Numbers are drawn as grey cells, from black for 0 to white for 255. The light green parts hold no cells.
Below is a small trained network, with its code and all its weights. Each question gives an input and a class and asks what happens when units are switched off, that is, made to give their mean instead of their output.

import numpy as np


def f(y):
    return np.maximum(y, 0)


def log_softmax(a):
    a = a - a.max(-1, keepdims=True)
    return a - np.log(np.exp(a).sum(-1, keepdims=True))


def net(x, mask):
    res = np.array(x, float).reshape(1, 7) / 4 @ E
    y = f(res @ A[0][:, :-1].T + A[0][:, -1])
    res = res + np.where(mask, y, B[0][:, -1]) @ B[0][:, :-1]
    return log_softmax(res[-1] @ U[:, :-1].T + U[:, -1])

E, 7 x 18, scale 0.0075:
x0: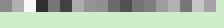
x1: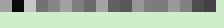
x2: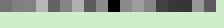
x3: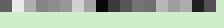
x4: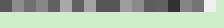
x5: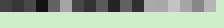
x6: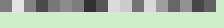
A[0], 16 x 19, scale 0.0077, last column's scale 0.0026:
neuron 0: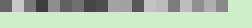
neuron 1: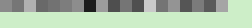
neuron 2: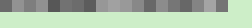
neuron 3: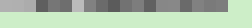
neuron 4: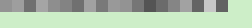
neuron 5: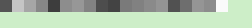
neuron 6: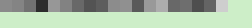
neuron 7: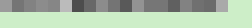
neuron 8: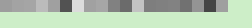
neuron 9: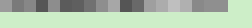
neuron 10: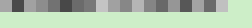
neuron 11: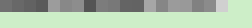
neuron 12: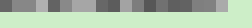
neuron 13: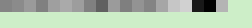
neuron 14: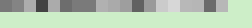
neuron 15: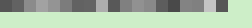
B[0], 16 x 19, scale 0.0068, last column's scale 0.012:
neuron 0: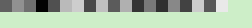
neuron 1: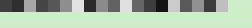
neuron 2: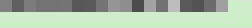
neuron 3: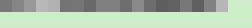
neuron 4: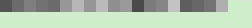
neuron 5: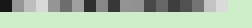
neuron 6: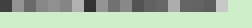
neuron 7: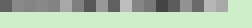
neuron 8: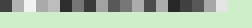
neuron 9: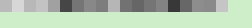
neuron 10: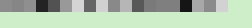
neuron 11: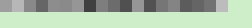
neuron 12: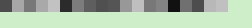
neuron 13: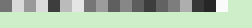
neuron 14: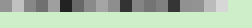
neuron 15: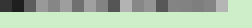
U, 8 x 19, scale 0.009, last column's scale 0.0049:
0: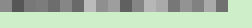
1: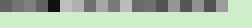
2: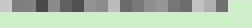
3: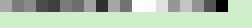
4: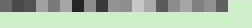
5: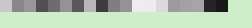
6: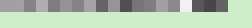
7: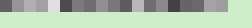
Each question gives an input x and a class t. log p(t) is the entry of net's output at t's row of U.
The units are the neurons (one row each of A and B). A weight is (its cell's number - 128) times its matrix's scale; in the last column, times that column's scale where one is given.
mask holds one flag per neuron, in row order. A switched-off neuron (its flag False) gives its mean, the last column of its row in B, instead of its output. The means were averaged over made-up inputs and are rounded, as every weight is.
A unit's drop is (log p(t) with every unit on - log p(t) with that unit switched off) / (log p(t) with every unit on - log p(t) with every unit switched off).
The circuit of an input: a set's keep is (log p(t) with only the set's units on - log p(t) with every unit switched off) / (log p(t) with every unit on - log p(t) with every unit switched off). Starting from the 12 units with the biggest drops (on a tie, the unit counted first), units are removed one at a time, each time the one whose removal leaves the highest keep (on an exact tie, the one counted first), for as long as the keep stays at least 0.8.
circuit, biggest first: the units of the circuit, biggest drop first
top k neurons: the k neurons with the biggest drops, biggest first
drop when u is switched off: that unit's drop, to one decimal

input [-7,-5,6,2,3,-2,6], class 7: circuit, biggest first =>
[neuron 12]
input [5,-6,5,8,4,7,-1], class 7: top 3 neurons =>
[neuron 5; neuron 12; neuron 3]
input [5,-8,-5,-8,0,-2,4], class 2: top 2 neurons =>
[neuron 14; neuron 13]
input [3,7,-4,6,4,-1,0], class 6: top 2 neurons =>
[neuron 13; neuron 8]
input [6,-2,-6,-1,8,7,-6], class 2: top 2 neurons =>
[neuron 13; neuron 8]
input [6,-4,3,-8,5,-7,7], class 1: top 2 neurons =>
[neuron 10; neuron 14]
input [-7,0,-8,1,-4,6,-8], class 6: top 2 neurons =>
[neuron 8; neuron 5]
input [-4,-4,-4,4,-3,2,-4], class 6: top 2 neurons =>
[neuron 10; neuron 1]
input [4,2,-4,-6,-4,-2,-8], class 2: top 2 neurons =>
[neuron 10; neuron 5]
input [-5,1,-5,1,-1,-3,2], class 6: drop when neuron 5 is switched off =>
0.1
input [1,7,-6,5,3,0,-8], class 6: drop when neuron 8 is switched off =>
0.1
